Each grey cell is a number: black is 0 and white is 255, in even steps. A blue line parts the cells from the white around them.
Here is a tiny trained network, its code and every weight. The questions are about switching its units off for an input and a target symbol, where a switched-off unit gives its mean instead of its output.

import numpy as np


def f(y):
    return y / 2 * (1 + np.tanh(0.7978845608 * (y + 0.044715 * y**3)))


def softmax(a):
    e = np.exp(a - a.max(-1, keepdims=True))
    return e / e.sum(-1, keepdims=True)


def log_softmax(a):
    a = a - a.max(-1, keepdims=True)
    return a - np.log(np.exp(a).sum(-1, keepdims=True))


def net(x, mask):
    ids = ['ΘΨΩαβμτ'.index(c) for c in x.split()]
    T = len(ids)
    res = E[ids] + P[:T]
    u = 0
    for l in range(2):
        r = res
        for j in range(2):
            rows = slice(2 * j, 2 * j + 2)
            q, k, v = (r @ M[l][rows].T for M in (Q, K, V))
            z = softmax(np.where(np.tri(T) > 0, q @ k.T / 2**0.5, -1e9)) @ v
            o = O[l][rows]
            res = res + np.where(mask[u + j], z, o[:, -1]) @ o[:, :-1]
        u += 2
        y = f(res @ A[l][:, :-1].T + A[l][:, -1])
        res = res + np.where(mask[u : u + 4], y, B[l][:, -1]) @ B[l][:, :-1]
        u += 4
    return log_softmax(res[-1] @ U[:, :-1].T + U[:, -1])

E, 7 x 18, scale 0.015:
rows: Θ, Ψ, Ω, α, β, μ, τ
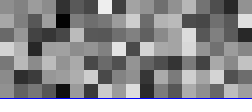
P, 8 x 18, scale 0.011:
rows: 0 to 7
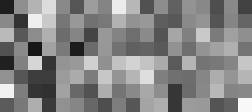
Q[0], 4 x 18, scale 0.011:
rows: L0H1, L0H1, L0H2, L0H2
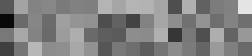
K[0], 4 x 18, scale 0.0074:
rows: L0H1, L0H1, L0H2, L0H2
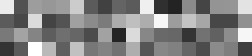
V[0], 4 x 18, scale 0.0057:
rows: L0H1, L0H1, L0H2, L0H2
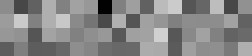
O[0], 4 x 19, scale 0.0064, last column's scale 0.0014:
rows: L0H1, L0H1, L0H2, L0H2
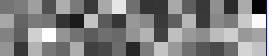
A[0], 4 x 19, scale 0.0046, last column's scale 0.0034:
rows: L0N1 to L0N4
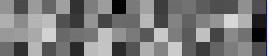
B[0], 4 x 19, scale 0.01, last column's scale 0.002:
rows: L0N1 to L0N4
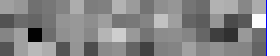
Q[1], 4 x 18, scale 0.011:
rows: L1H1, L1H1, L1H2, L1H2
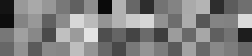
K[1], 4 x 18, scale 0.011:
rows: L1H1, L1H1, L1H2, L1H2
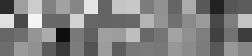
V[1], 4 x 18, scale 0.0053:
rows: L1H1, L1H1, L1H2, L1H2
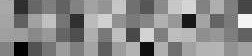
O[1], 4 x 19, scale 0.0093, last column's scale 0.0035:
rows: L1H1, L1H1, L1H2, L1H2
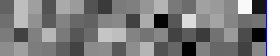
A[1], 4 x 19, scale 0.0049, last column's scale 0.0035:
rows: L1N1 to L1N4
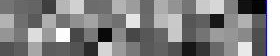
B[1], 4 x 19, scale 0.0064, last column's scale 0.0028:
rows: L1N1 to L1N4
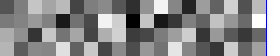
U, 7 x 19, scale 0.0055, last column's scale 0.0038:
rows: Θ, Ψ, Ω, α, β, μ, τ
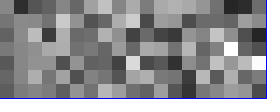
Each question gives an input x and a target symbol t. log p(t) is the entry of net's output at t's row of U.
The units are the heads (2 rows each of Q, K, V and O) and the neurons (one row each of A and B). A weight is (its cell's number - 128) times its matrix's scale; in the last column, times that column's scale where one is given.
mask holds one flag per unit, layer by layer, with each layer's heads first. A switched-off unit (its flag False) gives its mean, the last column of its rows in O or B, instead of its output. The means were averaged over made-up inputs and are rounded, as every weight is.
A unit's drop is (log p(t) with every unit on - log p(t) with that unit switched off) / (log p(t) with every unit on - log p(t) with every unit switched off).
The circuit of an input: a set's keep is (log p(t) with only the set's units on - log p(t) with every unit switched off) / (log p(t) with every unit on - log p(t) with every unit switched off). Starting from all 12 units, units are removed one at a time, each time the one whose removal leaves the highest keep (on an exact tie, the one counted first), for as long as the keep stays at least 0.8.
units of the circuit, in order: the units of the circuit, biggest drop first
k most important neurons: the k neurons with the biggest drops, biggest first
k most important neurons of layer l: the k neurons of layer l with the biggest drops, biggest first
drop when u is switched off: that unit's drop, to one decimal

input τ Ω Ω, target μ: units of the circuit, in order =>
L0H1, L1H2, L1N1
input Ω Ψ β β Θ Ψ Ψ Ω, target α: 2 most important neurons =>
L1N1, L0N4
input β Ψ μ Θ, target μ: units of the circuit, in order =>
L1H2
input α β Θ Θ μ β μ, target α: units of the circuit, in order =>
L0H1, L1N1, L1H2
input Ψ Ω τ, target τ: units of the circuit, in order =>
L0H1, L0N3, L1N2
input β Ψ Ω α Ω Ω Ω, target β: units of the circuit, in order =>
L0H1, L1H1
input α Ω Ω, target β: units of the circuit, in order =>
L1H1, L0H1
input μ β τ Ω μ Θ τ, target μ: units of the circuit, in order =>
L1H2, L1N4
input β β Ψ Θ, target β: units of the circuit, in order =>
L0N1, L1H2, L1H1, L0N4
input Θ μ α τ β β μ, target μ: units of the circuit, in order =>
L0H1, L1N1, L1H2
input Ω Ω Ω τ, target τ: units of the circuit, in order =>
L0H1, L1N2, L1H1, L0N3
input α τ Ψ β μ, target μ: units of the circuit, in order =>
L1N1, L1H2, L0H1
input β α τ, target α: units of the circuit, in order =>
L1H2, L1N4
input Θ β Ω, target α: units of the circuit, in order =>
L0H1, L1H2, L1N1
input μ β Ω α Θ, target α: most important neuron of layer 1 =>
L1N4
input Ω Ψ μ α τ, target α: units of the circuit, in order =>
L1N4, L1H2
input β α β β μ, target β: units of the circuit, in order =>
L0H1, L1H1
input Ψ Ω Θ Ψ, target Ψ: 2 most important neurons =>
L1N2, L1N4
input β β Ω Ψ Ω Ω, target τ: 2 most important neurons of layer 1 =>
L1N2, L1N1
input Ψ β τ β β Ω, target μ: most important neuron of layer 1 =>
L1N1
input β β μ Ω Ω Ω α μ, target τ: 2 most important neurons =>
L1N2, L1N1
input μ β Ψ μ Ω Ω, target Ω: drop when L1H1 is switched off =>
1.0
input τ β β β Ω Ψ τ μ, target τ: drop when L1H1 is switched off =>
0.9
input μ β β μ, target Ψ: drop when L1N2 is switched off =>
0.1
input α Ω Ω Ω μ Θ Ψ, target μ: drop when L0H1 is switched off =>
0.0
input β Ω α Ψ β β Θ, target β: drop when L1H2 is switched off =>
0.2
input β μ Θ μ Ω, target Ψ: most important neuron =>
L0N1
